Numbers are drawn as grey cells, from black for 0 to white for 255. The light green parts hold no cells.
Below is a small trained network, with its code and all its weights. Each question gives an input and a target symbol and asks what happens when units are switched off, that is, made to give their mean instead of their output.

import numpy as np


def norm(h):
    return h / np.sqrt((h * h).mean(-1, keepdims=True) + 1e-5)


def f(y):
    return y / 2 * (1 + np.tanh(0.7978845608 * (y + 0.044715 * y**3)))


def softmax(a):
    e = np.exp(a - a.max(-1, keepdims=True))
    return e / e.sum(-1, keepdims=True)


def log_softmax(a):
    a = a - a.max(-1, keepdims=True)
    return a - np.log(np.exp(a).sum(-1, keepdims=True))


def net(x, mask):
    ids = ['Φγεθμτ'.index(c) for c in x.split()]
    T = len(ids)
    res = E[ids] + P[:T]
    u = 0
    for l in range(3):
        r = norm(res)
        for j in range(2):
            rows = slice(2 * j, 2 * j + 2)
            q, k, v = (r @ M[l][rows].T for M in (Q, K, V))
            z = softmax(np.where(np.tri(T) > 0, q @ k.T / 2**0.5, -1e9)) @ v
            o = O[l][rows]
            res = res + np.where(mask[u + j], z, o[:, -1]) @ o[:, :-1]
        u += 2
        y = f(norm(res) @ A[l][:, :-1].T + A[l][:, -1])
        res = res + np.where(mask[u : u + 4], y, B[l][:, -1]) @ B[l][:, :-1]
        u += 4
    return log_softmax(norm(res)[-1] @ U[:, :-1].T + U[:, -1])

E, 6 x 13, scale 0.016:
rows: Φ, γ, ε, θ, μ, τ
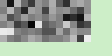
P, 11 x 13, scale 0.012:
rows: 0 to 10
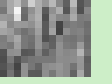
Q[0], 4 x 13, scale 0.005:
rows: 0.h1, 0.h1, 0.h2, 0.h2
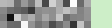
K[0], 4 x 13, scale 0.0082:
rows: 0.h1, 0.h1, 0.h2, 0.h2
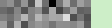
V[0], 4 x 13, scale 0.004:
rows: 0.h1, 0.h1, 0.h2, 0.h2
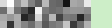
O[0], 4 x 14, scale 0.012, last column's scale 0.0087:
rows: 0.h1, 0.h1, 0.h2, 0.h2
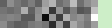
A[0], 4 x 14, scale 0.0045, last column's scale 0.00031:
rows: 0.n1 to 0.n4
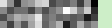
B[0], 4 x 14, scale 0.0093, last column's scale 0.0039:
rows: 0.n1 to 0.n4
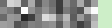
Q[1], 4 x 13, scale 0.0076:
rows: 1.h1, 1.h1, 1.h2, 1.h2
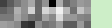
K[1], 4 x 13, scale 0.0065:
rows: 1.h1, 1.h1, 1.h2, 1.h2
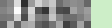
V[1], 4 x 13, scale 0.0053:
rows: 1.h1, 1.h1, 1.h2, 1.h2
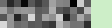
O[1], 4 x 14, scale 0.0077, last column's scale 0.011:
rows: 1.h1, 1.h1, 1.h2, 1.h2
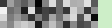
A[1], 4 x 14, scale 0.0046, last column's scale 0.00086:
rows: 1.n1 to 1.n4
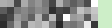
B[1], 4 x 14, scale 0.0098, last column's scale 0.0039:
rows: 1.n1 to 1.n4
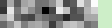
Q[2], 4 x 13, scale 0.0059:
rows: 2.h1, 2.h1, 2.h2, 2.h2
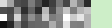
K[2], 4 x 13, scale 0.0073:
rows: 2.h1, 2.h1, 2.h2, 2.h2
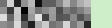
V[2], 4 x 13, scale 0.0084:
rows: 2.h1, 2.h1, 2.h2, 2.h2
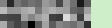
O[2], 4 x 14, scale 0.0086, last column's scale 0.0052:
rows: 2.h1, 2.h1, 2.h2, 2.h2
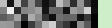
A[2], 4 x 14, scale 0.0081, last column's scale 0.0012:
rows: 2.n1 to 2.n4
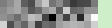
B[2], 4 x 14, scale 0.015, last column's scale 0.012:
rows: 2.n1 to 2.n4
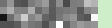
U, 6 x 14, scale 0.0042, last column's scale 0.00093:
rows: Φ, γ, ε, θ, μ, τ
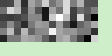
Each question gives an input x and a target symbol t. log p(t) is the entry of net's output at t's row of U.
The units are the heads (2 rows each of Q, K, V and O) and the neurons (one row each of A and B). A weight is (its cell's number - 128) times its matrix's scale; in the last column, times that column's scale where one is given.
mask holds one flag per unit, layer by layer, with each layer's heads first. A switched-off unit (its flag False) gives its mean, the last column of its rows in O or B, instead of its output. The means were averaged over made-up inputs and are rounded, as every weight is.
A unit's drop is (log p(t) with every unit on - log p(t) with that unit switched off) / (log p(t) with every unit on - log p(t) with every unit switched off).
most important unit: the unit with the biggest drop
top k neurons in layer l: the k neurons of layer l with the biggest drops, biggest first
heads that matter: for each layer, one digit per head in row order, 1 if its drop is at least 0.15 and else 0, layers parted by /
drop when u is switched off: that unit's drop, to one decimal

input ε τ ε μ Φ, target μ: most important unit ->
2.h2
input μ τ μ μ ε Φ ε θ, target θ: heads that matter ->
00 / 00 / 01
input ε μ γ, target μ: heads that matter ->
00 / 00 / 01
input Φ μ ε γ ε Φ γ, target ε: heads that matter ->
00 / 10 / 10
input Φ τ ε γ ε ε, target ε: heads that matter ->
00 / 10 / 00
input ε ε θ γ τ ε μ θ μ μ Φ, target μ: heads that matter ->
00 / 01 / 00
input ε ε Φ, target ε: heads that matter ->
00 / 10 / 00
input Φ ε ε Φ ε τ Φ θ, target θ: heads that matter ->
00 / 10 / 01
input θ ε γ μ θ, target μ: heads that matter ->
00 / 00 / 01
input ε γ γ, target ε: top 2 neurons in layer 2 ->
2.n4, 2.n3
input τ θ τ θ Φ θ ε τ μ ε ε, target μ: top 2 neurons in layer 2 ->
2.n3, 2.n4
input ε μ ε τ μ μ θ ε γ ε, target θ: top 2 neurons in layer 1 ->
1.n1, 1.n2
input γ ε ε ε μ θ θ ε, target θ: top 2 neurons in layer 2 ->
2.n1, 2.n3
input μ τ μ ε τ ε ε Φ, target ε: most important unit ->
1.h1
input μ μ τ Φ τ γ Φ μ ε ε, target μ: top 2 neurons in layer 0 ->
0.n1, 0.n3
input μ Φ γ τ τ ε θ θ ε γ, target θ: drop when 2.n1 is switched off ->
0.2
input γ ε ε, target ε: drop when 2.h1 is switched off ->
0.1
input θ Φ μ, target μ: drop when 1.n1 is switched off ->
0.0
